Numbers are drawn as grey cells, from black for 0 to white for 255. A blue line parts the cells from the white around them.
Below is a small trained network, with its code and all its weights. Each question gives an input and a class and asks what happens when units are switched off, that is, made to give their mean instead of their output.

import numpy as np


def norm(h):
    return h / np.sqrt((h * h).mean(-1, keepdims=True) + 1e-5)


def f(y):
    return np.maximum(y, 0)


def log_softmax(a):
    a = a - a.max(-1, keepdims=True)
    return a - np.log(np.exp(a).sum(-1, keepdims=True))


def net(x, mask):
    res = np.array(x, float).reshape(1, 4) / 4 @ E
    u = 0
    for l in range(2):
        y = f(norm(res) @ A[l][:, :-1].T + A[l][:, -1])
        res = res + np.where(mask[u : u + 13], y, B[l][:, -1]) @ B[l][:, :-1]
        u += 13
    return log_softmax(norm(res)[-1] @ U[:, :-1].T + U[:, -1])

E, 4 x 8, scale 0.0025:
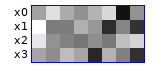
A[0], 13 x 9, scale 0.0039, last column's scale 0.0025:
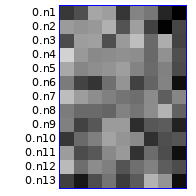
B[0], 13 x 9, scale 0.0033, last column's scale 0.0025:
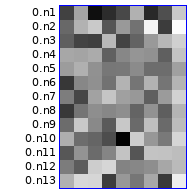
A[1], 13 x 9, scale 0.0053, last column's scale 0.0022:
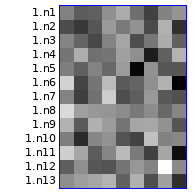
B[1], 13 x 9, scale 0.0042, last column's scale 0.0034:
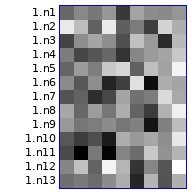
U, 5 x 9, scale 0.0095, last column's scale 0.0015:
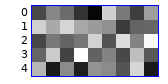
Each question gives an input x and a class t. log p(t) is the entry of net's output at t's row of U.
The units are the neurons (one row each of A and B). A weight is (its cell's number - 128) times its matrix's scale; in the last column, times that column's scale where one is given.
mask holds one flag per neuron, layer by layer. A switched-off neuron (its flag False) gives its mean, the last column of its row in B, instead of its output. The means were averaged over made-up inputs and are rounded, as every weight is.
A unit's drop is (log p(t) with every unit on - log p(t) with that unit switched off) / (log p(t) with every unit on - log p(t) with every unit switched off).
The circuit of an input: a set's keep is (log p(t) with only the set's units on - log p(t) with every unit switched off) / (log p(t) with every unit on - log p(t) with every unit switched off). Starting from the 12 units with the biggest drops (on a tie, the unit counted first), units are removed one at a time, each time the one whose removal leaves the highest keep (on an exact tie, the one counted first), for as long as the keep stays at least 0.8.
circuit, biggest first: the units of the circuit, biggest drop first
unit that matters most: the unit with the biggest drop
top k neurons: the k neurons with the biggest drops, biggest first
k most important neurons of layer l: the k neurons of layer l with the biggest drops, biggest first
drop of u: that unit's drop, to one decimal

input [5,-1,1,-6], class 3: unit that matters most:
0.n3
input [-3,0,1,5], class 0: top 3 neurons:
0.n1; 1.n5; 0.n2
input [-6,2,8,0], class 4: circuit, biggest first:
1.n6; 0.n2
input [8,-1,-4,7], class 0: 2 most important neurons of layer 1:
1.n4; 1.n12
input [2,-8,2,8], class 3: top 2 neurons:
0.n3; 0.n13
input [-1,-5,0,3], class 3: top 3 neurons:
0.n2; 0.n3; 1.n12
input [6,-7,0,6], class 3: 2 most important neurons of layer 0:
0.n3; 0.n13
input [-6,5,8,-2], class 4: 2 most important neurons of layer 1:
1.n6; 1.n12
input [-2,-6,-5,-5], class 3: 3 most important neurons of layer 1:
1.n2; 1.n12; 1.n11
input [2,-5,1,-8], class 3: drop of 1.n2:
0.1
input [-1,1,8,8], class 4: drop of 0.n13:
0.2
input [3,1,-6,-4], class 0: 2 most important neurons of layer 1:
1.n5; 1.n4
